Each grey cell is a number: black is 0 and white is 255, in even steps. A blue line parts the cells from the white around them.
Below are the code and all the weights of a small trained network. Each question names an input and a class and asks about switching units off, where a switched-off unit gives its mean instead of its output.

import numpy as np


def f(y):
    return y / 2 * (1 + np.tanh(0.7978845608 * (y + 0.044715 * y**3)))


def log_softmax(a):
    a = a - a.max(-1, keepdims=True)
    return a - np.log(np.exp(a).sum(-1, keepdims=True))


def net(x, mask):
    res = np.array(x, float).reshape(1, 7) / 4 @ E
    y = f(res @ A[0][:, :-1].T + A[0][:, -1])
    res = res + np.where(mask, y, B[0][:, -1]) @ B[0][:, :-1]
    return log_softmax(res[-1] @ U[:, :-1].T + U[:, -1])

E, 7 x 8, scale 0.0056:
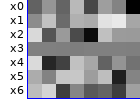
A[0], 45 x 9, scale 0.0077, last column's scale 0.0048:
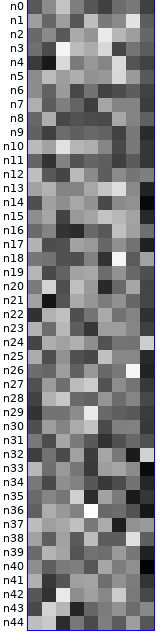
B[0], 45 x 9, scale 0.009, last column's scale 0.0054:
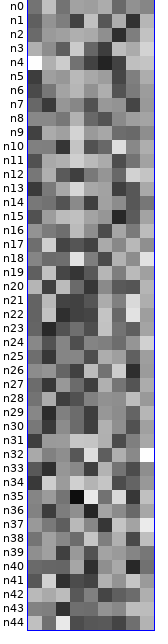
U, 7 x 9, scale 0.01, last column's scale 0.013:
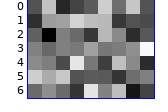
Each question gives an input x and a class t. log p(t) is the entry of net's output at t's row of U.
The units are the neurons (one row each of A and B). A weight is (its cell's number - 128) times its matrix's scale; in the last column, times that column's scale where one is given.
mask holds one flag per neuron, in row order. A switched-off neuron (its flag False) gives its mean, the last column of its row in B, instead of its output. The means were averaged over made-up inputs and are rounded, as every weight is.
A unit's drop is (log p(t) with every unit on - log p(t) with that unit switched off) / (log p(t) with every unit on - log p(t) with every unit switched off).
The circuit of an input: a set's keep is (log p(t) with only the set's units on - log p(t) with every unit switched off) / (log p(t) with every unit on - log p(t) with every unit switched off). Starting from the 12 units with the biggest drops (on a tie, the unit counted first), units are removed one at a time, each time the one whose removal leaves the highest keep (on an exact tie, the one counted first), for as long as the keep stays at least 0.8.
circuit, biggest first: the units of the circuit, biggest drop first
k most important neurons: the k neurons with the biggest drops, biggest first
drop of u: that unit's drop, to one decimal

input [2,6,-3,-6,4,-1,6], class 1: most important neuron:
(n15)
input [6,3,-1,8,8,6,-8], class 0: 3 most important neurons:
(n21, n19, n41)
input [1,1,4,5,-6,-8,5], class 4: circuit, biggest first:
(n16, n8)
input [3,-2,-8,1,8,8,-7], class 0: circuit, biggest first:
(n21, n19)
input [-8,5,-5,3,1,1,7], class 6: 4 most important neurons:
(n1, n38, n26, n4)
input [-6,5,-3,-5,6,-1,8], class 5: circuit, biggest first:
(n44, n20)
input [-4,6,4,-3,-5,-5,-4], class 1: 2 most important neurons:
(n13, n5)
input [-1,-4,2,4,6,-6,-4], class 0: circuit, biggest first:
(n21, n41)
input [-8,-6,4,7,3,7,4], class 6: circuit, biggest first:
(n38, n1)
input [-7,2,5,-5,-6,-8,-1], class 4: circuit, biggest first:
(n16, n18)
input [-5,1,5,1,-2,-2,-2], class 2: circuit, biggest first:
(n32, n23, n25)
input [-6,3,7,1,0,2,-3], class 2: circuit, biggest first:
(n23, n25)
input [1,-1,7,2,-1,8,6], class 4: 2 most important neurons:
(n37, n10)
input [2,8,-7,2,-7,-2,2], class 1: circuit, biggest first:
(n5)
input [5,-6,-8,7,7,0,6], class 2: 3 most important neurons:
(n20, n29, n27)
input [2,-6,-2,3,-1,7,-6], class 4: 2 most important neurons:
(n3, n10)
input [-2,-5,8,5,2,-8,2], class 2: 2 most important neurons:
(n23, n7)
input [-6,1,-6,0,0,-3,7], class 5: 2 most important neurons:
(n20, n44)
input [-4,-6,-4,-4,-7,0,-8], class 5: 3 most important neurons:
(n4, n42, n21)
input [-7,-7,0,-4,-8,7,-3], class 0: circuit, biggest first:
(n22)
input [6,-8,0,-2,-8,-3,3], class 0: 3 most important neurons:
(n43, n22, n28)
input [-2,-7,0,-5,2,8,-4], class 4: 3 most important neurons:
(n3, n10, n37)
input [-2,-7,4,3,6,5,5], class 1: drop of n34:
0.2
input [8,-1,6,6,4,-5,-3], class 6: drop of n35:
0.8
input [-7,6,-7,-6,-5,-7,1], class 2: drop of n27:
0.2
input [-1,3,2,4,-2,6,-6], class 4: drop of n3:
1.0
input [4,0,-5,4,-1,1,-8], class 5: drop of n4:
0.5
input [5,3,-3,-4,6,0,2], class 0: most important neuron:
(n12)
